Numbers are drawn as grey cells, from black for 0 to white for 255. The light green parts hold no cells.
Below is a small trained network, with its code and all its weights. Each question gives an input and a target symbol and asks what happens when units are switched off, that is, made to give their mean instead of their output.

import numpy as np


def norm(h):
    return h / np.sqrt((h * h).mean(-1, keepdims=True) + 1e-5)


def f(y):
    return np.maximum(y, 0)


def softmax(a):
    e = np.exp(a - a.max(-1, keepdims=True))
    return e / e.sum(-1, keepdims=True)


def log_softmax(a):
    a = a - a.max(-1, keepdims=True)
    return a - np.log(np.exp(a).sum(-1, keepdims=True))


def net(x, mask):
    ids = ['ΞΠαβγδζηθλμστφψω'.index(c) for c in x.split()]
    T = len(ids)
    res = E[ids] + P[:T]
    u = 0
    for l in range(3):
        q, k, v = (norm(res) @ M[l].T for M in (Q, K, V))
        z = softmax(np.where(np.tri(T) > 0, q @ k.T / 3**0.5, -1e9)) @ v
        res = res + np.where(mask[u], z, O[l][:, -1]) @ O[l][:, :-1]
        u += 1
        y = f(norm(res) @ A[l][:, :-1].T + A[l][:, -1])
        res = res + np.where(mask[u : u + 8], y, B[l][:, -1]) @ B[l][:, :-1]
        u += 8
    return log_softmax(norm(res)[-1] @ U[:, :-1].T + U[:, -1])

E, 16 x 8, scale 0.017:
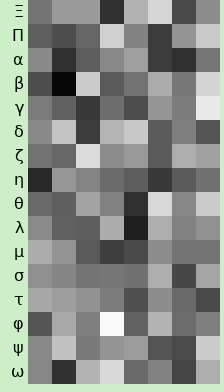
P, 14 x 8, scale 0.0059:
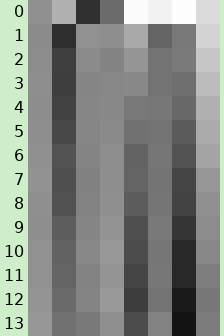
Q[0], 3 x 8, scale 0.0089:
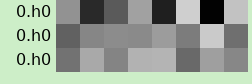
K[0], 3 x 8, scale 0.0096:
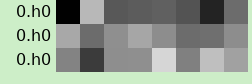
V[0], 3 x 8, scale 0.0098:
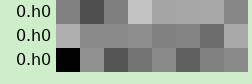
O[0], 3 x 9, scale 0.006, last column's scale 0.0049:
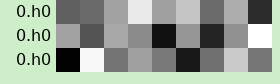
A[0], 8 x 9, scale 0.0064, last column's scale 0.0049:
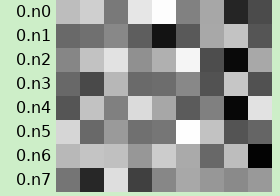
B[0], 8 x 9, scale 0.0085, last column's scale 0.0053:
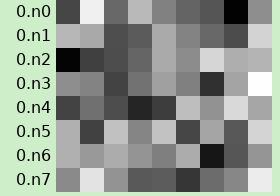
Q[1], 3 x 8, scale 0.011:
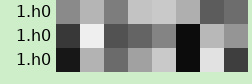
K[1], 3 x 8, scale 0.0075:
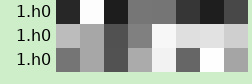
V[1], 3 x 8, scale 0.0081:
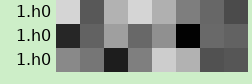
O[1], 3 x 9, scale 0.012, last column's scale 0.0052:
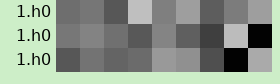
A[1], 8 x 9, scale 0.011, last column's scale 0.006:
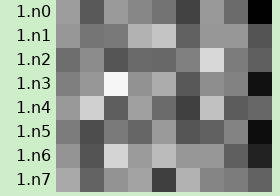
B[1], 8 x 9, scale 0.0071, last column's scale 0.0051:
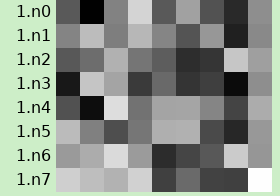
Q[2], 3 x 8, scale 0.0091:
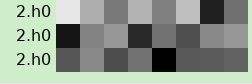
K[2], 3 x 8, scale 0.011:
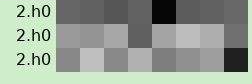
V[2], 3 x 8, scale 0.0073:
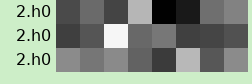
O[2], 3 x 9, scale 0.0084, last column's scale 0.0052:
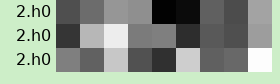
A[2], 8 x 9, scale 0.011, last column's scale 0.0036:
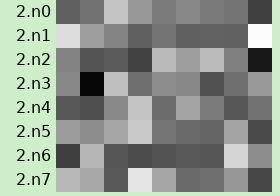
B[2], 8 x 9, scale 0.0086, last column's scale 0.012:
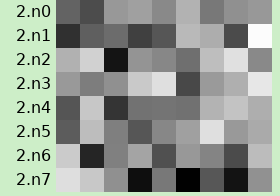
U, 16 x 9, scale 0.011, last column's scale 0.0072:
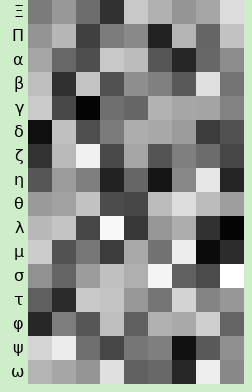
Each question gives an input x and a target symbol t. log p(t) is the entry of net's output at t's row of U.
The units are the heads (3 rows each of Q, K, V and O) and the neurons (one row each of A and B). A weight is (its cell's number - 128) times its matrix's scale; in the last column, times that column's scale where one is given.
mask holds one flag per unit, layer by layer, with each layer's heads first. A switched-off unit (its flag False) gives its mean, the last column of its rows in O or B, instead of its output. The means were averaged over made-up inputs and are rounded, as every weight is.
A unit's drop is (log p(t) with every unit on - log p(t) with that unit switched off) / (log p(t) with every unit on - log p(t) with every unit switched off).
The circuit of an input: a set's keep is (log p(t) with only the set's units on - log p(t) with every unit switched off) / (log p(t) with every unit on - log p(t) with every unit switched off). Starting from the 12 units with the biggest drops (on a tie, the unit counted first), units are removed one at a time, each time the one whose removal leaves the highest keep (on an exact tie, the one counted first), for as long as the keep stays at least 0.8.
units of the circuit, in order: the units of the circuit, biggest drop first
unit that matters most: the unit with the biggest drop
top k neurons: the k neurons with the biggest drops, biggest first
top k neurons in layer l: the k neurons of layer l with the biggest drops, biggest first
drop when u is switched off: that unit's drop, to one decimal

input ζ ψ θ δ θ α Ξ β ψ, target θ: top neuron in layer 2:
(2.n5)
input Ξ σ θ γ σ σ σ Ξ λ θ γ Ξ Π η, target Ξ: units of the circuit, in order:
(2.h0; 0.n4)
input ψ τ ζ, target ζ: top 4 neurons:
(0.n4; 1.n1; 1.n3; 2.n5)
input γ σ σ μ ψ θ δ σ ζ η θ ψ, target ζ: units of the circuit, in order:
(0.h0; 1.n4)
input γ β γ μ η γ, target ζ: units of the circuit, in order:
(0.h0; 1.h0; 1.n4)
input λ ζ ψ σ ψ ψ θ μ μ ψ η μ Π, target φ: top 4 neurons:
(1.n4; 0.n5; 0.n4; 2.n4)
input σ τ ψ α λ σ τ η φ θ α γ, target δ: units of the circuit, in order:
(1.h0; 0.h0)
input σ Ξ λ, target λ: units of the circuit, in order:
(1.n7; 2.n4)
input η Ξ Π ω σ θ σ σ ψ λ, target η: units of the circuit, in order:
(0.h0; 1.h0)
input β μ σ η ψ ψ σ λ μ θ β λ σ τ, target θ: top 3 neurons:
(0.n4; 2.n6; 0.n7)
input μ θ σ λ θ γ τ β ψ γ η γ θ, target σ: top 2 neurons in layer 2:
(2.n6; 2.n1)
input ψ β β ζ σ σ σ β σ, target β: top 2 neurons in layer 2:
(2.n3; 2.n6)
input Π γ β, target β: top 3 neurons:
(2.n6; 0.n3; 0.n7)
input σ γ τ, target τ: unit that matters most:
0.h0
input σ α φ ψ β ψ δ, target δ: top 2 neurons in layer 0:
(0.n0; 0.n4)
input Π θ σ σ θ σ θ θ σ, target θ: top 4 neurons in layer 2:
(2.n5; 2.n6; 2.n1; 2.n4)
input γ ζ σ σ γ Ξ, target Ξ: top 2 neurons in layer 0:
(0.n2; 0.n7)
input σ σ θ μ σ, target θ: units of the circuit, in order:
(1.h0; 0.n7)
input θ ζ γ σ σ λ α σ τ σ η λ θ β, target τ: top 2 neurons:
(0.n5; 1.n4)
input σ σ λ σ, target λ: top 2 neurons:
(1.n7; 2.n4)
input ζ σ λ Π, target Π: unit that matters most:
2.n7
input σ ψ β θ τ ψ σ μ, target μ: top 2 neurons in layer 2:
(2.n3; 2.n1)
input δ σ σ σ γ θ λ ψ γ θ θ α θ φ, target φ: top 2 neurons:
(0.n2; 2.n4)
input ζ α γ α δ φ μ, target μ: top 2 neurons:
(0.n5; 0.n3)
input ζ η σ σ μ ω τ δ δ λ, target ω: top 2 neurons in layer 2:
(2.n1; 2.n6)
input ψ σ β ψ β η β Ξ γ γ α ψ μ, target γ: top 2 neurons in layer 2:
(2.n6; 2.n2)
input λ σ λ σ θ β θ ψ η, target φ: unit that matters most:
1.h0
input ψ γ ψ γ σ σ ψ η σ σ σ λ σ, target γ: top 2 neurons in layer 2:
(2.n6; 2.n2)
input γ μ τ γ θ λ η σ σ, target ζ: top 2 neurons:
(1.n2; 1.n4)
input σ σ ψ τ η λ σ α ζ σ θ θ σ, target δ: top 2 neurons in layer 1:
(1.n4; 1.n7)
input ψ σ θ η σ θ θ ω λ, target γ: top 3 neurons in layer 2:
(2.n6; 2.n2; 2.n1)
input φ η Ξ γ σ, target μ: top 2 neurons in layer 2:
(2.n6; 2.n3)
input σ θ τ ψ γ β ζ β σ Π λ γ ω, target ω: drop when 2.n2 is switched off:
0.0
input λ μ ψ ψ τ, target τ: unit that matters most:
0.n2
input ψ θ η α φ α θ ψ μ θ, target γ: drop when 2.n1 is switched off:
0.1
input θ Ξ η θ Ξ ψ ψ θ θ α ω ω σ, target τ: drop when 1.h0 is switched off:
0.7
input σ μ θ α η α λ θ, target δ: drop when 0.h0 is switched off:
0.8
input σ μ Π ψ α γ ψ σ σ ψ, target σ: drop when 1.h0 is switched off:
0.2
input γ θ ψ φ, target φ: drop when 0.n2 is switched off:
0.2
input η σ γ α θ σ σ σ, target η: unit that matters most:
0.h0
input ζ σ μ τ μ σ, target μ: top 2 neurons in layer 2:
(2.n1; 2.n3)
